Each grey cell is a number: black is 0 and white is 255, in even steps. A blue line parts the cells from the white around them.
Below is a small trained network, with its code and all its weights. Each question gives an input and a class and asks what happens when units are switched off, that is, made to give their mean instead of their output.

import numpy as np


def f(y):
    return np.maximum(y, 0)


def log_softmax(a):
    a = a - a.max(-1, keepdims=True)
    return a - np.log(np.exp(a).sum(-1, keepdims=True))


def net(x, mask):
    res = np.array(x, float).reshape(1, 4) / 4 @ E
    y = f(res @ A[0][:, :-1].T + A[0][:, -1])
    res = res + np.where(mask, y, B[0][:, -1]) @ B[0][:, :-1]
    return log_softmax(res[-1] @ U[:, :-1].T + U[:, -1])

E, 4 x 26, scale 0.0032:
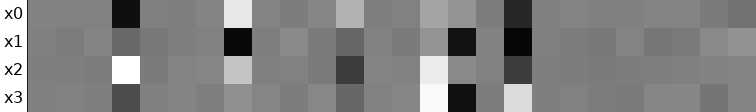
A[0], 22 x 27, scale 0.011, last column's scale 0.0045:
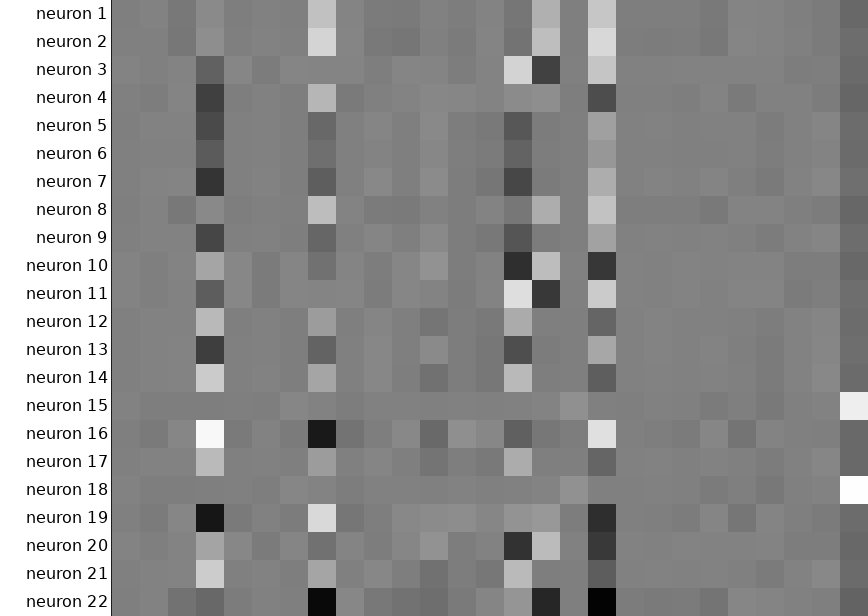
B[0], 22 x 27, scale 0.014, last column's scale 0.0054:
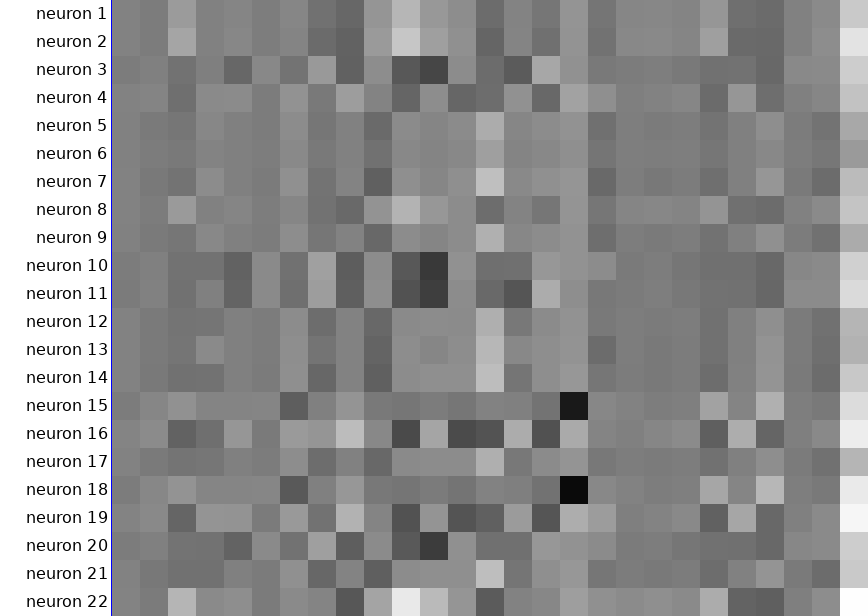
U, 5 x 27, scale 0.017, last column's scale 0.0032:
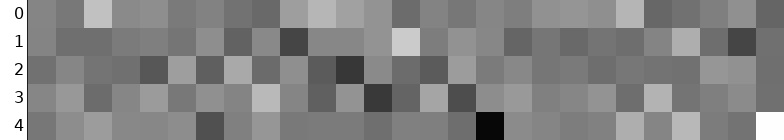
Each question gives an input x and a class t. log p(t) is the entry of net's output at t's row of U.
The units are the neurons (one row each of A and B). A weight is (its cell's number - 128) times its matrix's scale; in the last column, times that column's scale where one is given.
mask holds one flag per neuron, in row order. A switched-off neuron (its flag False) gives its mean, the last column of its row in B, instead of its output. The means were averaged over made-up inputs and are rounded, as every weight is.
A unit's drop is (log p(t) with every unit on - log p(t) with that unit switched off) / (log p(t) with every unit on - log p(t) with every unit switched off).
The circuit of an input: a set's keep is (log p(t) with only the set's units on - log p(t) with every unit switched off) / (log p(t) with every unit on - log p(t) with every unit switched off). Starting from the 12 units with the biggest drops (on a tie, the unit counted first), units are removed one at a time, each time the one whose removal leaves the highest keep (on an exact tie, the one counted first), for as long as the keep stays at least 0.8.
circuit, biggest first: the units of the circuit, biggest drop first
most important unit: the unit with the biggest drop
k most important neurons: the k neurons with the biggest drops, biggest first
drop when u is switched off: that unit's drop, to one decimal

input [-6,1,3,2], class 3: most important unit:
neuron 16
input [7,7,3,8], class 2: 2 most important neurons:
(neuron 11; neuron 3)
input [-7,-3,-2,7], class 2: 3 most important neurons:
(neuron 11; neuron 3; neuron 19)
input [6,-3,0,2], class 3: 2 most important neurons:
(neuron 19; neuron 22)
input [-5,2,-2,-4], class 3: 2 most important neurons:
(neuron 16; neuron 11)
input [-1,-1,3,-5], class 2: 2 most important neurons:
(neuron 10; neuron 20)
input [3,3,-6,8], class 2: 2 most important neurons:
(neuron 11; neuron 3)
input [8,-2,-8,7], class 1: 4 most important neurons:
(neuron 7; neuron 16; neuron 13; neuron 9)
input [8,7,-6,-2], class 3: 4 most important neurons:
(neuron 19; neuron 4; neuron 2; neuron 1)
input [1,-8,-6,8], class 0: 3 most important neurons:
(neuron 2; neuron 1; neuron 8)
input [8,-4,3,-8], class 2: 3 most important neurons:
(neuron 10; neuron 20; neuron 16)
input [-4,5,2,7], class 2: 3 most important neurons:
(neuron 11; neuron 3; neuron 2)
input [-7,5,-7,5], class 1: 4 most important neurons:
(neuron 7; neuron 19; neuron 13; neuron 9)
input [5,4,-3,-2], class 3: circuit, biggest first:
(neuron 19)
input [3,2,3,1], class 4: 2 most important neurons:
(neuron 16; neuron 7)
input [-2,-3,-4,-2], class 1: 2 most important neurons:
(neuron 22; neuron 7)
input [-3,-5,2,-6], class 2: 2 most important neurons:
(neuron 22; neuron 10)
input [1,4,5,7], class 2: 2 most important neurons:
(neuron 11; neuron 3)
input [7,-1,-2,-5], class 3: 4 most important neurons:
(neuron 19; neuron 11; neuron 4; neuron 3)
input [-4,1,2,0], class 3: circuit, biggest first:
(neuron 16)
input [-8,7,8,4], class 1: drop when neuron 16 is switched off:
-0.1
